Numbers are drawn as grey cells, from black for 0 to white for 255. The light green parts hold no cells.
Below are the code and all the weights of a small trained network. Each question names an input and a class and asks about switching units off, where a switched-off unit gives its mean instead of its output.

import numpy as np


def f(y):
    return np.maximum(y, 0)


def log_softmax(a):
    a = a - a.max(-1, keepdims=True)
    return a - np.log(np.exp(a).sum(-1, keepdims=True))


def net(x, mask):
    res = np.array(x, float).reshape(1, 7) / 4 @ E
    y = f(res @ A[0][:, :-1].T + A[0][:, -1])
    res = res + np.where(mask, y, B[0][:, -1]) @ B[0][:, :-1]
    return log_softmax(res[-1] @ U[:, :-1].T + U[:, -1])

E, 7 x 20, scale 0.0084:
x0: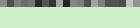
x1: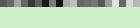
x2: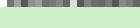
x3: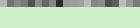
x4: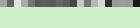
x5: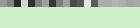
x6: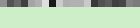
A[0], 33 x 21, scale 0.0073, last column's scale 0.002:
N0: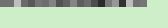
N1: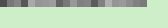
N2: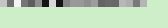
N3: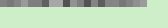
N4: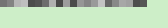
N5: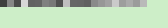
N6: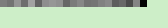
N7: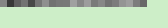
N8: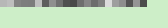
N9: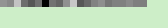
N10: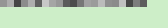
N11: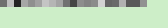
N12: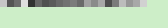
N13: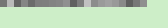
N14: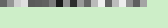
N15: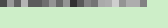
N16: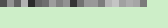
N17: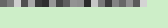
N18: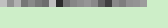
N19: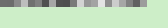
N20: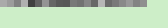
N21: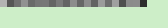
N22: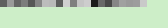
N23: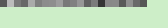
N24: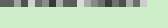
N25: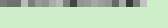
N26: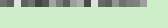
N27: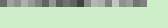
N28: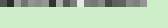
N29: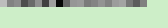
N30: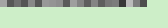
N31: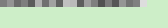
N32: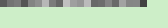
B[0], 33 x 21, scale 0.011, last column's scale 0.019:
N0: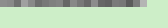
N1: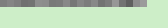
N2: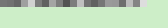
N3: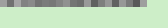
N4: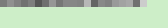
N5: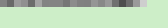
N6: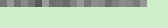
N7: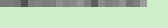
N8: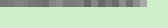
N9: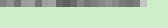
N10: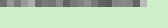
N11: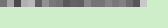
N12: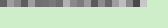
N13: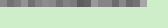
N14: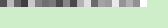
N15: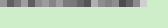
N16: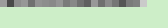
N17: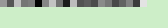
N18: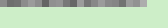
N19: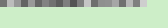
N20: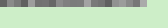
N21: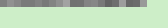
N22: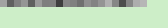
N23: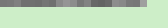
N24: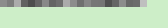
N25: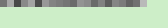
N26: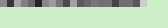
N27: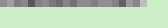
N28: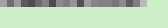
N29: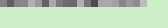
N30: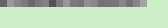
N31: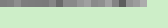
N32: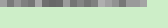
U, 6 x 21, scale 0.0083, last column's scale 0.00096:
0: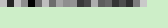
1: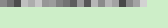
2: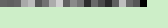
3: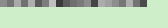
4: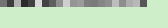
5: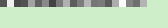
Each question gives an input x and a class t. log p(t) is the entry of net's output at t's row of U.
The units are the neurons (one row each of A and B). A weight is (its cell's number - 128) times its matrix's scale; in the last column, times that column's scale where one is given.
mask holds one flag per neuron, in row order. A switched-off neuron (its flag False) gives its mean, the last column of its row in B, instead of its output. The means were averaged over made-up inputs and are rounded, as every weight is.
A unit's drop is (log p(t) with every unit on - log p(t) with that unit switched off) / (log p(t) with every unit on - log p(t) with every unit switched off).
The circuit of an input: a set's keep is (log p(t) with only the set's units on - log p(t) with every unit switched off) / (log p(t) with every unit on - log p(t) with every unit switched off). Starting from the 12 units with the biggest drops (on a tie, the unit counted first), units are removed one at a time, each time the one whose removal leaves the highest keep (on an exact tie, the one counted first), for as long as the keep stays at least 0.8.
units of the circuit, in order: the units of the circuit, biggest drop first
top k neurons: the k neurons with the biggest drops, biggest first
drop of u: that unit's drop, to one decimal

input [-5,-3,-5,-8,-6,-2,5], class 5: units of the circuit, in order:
N17
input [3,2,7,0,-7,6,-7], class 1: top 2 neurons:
N17, N26
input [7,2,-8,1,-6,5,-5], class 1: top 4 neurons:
N17, N26, N24, N28
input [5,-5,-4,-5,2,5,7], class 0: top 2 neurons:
N14, N28
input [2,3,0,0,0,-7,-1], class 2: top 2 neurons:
N14, N19
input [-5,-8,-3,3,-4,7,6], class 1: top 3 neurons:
N22, N14, N12
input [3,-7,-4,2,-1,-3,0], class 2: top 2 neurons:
N14, N19
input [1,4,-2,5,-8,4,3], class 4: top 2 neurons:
N17, N26
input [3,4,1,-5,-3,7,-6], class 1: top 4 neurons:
N17, N26, N24, N28
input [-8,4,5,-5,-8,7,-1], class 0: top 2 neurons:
N14, N2
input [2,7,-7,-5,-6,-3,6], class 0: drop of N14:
0.3
